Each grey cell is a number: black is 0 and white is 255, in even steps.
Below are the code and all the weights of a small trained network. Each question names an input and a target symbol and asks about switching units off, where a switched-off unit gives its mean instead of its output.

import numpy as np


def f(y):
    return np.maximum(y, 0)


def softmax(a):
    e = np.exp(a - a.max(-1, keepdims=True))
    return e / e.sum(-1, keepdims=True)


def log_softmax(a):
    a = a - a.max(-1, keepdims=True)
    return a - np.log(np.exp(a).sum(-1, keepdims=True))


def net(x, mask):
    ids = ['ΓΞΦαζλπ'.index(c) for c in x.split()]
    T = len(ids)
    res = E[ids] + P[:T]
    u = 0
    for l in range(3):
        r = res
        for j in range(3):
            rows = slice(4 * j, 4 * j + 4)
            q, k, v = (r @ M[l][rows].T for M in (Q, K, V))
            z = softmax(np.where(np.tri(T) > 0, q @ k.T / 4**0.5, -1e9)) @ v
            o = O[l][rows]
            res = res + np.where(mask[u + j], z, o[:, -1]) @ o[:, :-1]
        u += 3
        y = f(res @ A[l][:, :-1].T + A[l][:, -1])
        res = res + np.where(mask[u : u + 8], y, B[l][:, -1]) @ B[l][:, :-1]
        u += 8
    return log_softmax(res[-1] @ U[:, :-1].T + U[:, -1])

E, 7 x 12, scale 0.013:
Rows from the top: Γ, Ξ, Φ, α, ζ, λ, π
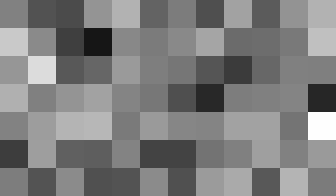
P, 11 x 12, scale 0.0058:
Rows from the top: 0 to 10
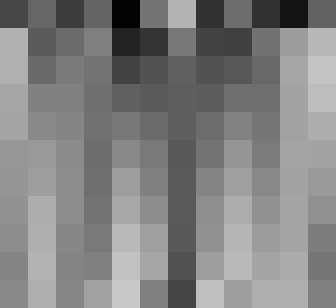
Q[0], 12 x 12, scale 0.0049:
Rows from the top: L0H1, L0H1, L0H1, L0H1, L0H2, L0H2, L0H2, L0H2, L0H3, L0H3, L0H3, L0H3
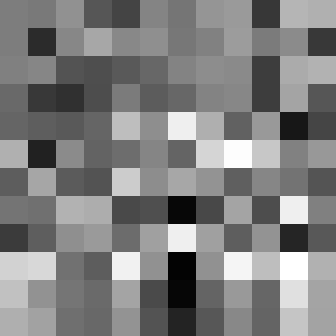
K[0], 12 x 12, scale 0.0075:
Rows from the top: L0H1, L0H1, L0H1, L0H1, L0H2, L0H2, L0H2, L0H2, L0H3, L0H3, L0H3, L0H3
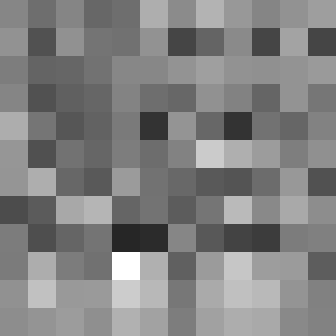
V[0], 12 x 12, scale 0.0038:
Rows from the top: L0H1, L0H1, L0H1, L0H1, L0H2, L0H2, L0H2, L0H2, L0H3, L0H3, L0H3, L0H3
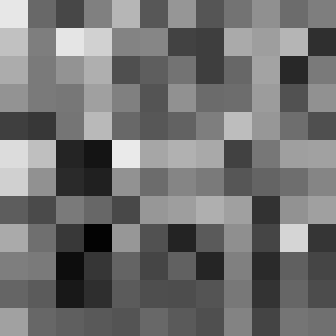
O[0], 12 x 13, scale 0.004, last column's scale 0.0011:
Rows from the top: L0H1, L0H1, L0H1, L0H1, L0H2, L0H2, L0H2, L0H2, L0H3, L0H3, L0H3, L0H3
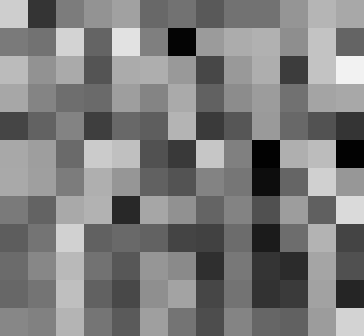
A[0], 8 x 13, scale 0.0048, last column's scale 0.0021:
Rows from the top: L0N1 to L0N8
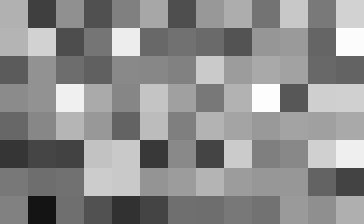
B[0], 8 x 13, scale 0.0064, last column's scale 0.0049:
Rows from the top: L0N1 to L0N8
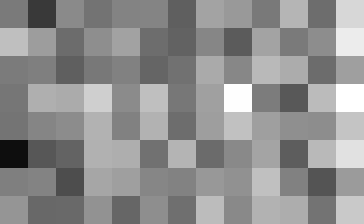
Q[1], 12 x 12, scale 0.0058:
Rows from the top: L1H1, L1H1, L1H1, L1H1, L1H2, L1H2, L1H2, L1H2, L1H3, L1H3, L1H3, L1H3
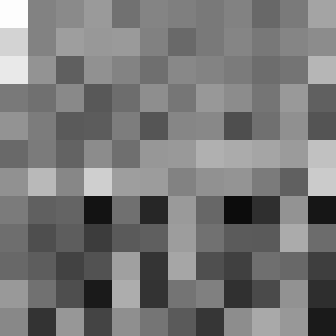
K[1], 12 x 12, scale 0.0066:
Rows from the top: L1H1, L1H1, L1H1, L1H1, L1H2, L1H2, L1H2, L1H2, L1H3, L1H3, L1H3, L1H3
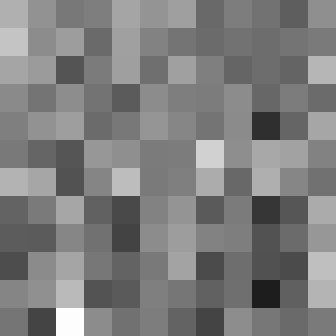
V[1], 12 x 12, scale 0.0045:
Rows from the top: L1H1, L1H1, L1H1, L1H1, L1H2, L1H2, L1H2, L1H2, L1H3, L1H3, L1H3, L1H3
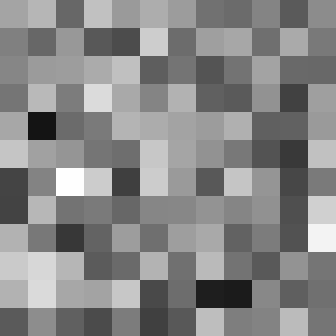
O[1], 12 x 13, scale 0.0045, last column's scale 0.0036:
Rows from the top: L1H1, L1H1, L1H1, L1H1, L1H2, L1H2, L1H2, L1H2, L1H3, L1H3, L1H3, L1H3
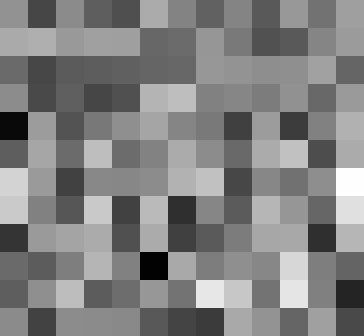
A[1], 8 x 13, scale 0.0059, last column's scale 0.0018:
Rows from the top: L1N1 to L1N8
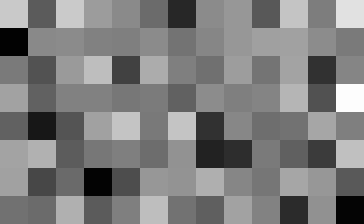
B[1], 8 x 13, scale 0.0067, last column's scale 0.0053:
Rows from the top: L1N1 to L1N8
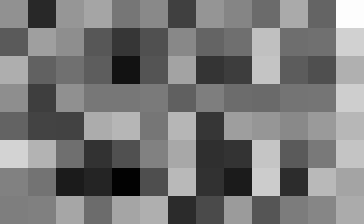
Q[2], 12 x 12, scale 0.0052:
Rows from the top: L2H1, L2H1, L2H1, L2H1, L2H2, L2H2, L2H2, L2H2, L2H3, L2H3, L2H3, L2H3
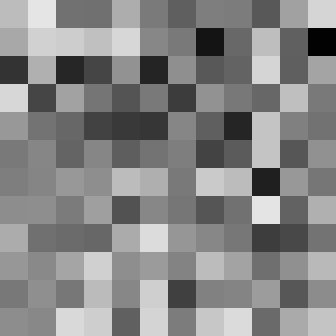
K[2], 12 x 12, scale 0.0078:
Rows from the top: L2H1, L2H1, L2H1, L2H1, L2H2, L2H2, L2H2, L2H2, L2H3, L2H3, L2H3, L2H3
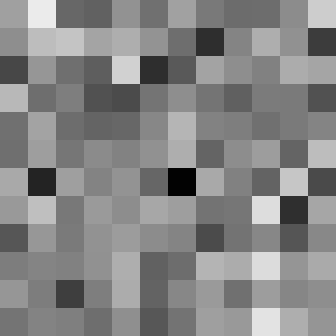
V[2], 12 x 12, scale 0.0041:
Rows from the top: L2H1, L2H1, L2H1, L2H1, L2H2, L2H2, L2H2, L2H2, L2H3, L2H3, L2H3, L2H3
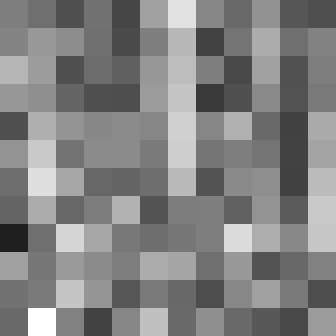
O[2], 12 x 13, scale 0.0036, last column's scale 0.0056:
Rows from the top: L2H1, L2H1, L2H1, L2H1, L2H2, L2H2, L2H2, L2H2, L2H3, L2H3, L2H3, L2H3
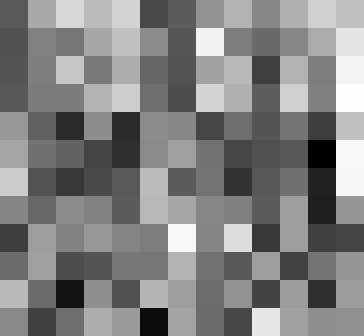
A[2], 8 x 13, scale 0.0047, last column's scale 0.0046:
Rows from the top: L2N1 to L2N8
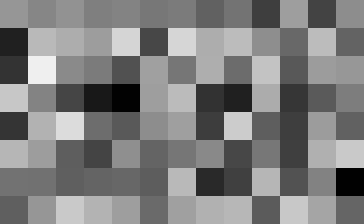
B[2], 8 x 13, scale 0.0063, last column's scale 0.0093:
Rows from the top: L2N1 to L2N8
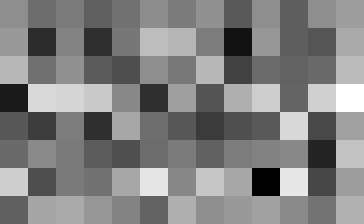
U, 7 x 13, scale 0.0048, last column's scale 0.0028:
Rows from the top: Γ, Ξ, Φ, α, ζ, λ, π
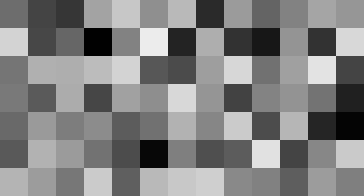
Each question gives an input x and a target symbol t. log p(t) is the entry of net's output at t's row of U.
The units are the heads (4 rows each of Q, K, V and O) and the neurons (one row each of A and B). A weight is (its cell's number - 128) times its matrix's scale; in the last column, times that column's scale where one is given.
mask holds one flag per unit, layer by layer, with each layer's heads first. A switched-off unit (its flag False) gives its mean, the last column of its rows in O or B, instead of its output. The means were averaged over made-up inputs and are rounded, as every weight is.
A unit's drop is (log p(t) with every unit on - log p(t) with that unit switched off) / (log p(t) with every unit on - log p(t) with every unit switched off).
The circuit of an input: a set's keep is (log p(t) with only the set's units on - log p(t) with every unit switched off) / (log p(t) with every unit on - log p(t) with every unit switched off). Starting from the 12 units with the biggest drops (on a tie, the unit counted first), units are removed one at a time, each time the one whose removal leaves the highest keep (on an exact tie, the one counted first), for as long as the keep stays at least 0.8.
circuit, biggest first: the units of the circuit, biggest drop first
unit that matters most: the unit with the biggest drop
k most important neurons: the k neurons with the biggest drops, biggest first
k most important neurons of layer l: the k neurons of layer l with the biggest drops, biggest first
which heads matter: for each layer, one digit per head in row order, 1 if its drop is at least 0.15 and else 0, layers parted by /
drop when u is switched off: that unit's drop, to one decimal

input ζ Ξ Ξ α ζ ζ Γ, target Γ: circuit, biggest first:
L1N5; L0N6
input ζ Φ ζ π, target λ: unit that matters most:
L2N4
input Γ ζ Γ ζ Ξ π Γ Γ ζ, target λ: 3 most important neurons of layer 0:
L0N2; L0N4; L0N5
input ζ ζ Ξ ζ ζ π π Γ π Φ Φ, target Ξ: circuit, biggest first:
L0H2; L2N4
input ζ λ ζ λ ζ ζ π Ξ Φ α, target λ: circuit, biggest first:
L2N4; L0N4; L1N3; L1N6
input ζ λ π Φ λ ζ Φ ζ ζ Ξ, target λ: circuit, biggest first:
L1N7; L0N4; L2N4
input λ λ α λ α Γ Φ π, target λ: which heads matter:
000 / 000 / 100
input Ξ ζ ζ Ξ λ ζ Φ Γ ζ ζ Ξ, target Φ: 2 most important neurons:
L1N6; L0N2
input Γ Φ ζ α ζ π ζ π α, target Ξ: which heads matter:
100 / 010 / 000
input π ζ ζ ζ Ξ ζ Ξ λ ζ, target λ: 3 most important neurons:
L1N2; L0N2; L0N4
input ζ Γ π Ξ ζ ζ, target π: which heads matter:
001 / 010 / 000
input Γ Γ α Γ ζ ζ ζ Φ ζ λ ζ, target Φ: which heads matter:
001 / 011 / 000
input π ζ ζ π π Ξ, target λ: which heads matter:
000 / 000 / 000
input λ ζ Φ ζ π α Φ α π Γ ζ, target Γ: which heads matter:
001 / 001 / 000
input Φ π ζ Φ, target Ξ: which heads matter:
010 / 001 / 100
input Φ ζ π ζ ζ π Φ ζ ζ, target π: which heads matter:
011 / 010 / 000
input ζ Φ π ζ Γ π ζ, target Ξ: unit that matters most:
L0H3
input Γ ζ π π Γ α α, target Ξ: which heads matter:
100 / 011 / 000
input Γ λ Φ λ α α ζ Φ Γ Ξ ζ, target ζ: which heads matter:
001 / 011 / 001
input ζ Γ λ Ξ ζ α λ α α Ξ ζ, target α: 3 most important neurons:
L2N2; L0N4; L2N5
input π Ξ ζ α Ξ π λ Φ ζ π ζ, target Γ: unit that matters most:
L1H3
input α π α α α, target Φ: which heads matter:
100 / 001 / 010
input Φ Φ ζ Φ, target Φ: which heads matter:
010 / 011 / 110
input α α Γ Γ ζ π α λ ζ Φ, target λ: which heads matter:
000 / 000 / 000
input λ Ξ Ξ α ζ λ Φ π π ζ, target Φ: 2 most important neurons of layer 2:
L2N8; L2N6
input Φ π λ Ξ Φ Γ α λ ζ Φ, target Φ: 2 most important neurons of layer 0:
L0N6; L0N2
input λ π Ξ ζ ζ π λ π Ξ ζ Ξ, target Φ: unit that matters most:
L0H2
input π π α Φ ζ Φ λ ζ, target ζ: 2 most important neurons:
L0N2; L1N2
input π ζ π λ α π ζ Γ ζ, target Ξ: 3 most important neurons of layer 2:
L2N5; L2N4; L2N3
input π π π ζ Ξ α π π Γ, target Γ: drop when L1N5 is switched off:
0.4
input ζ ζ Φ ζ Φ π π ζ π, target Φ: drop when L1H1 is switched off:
1.5
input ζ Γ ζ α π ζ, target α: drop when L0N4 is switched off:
0.4
